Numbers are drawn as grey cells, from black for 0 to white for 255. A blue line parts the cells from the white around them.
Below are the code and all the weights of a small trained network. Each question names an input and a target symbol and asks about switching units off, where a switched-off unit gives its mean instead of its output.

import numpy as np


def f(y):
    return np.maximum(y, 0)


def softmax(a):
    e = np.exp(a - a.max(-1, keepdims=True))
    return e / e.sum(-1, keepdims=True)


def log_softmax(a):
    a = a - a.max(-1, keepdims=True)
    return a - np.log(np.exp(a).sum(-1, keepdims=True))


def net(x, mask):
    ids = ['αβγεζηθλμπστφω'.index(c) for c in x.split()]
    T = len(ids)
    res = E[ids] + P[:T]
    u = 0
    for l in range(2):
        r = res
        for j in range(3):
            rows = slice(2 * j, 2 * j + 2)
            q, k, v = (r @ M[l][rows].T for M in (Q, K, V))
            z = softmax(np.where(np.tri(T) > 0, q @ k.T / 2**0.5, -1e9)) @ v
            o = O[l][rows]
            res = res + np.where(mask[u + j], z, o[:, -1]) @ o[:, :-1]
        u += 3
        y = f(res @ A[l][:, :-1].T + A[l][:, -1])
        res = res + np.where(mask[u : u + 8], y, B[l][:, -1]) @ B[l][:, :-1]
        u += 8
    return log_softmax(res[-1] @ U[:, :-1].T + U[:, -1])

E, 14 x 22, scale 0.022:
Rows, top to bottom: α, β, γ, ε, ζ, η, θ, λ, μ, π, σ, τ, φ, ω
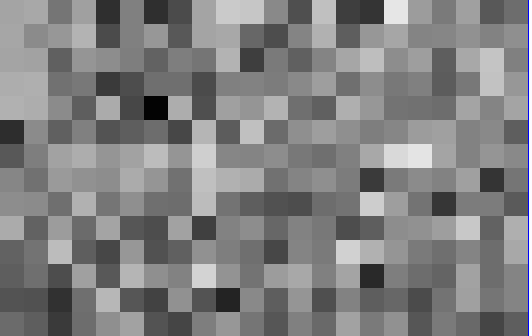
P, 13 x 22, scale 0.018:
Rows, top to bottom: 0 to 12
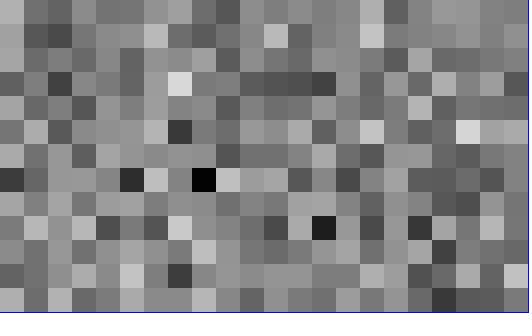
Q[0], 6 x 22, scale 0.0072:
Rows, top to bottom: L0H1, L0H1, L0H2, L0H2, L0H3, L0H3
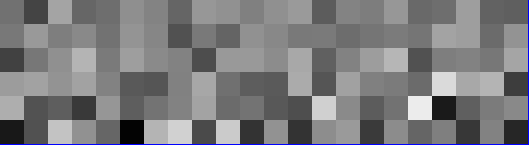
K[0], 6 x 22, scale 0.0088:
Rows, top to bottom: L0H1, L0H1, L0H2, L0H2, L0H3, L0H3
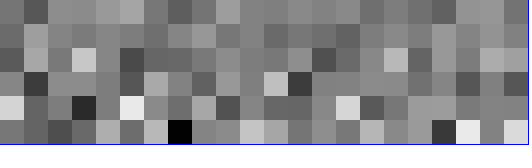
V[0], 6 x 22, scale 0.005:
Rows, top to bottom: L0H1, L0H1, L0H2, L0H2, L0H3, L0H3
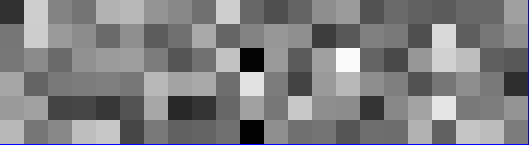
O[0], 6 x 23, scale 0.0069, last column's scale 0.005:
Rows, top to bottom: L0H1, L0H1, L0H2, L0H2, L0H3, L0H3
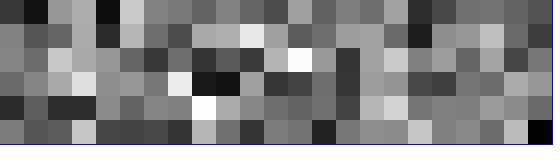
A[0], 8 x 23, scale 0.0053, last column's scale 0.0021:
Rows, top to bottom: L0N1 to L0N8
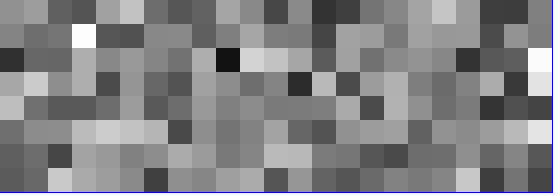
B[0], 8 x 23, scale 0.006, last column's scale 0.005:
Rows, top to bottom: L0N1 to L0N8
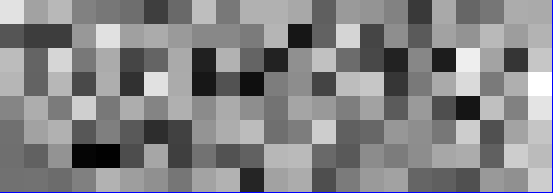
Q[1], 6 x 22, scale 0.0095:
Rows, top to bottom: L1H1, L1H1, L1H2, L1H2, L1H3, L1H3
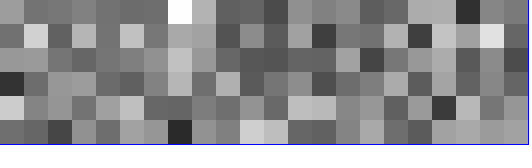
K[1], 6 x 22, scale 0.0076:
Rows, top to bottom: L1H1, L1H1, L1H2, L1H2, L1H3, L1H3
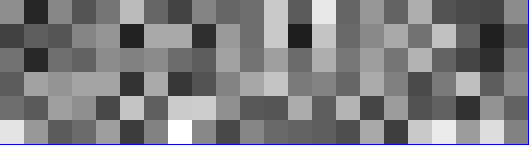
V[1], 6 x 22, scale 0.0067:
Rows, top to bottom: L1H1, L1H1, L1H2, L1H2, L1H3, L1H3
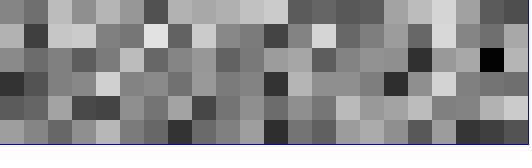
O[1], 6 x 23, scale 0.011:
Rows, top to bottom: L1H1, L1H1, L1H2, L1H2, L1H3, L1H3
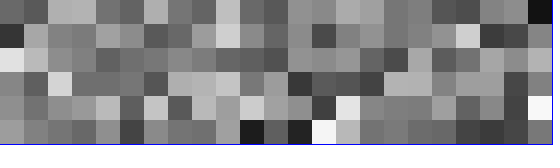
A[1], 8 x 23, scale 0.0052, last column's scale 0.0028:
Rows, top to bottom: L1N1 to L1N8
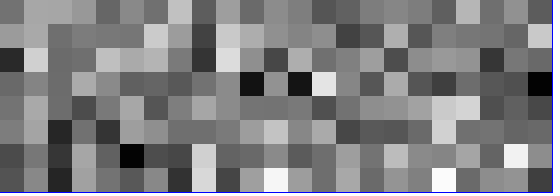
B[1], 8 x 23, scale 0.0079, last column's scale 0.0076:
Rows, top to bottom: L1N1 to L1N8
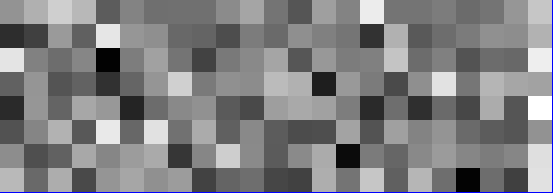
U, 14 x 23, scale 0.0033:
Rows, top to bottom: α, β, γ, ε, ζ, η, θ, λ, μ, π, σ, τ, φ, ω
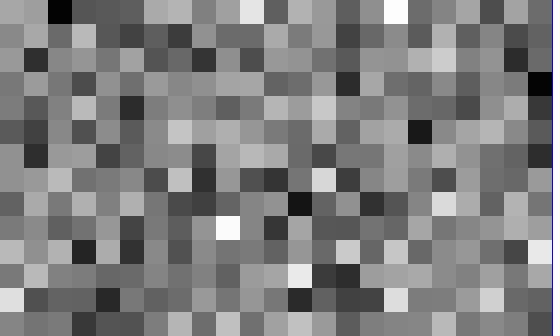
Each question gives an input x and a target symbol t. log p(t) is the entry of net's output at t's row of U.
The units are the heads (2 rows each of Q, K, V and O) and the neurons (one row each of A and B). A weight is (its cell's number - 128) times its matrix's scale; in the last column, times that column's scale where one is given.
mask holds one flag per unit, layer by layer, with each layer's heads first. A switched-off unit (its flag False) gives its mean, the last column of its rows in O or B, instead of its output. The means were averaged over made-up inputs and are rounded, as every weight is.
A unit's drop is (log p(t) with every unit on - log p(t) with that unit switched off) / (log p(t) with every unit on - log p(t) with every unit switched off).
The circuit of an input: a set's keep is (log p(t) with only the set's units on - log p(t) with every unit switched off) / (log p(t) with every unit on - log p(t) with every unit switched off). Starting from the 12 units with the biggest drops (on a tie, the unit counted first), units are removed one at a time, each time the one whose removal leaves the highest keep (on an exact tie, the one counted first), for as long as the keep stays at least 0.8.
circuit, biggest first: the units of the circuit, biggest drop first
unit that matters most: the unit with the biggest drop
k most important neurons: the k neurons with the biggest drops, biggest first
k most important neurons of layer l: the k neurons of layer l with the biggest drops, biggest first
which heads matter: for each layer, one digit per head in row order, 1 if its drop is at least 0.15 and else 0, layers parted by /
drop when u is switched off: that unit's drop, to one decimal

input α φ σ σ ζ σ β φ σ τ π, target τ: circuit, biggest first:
(L1H3; L0N7)
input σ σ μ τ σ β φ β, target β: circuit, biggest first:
(L1H1; L1N5; L1N3)
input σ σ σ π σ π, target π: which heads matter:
001 / 100
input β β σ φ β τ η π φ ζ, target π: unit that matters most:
L0H3
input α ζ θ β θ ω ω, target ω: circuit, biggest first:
(L1N4; L1H3)
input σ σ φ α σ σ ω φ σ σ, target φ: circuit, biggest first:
(L1H1; L0H3; L1H2)
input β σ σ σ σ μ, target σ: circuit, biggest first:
(L1H3; L0N4)
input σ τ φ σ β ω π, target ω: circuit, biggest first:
(L1N4; L1H3; L0H1)
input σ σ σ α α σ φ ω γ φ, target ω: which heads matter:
000 / 001
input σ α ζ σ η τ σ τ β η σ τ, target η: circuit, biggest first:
(L1H2; L0H3; L0N3)
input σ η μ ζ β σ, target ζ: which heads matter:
000 / 100
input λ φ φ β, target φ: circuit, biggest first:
(L1H1; L1H2)
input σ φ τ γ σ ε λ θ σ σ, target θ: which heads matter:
000 / 100
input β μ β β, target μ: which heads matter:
001 / 000
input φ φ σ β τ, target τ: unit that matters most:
L1H3
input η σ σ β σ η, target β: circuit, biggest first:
(L1N5; L1H1; L1N3)
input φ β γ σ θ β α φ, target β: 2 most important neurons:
(L1N5; L1N3)
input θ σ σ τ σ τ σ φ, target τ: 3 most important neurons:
(L0N3; L0N6; L0N7)
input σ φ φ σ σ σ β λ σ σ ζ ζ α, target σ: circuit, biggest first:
(L0N4; L1H3)
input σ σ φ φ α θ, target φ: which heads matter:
000 / 110
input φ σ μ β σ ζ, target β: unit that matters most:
L1N5
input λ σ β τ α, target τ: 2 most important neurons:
(L0N4; L0N7)
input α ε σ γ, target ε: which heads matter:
001 / 110
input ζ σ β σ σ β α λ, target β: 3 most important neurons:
(L1N5; L1N3; L0N4)
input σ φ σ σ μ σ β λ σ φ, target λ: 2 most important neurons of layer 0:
(L0N3; L0N8)
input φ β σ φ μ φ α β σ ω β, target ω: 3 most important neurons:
(L1N4; L0N1; L0N4)
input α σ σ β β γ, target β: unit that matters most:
L1N5
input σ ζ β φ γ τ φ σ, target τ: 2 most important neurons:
(L0N6; L0N7)
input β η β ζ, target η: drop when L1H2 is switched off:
0.4
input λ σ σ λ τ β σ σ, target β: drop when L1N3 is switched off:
0.1
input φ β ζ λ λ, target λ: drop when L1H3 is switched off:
0.6
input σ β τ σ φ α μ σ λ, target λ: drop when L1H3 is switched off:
0.7
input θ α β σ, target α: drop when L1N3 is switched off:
0.2
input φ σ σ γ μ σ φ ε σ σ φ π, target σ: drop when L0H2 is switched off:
0.1
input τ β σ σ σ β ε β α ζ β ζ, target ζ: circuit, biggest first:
(L1H1)
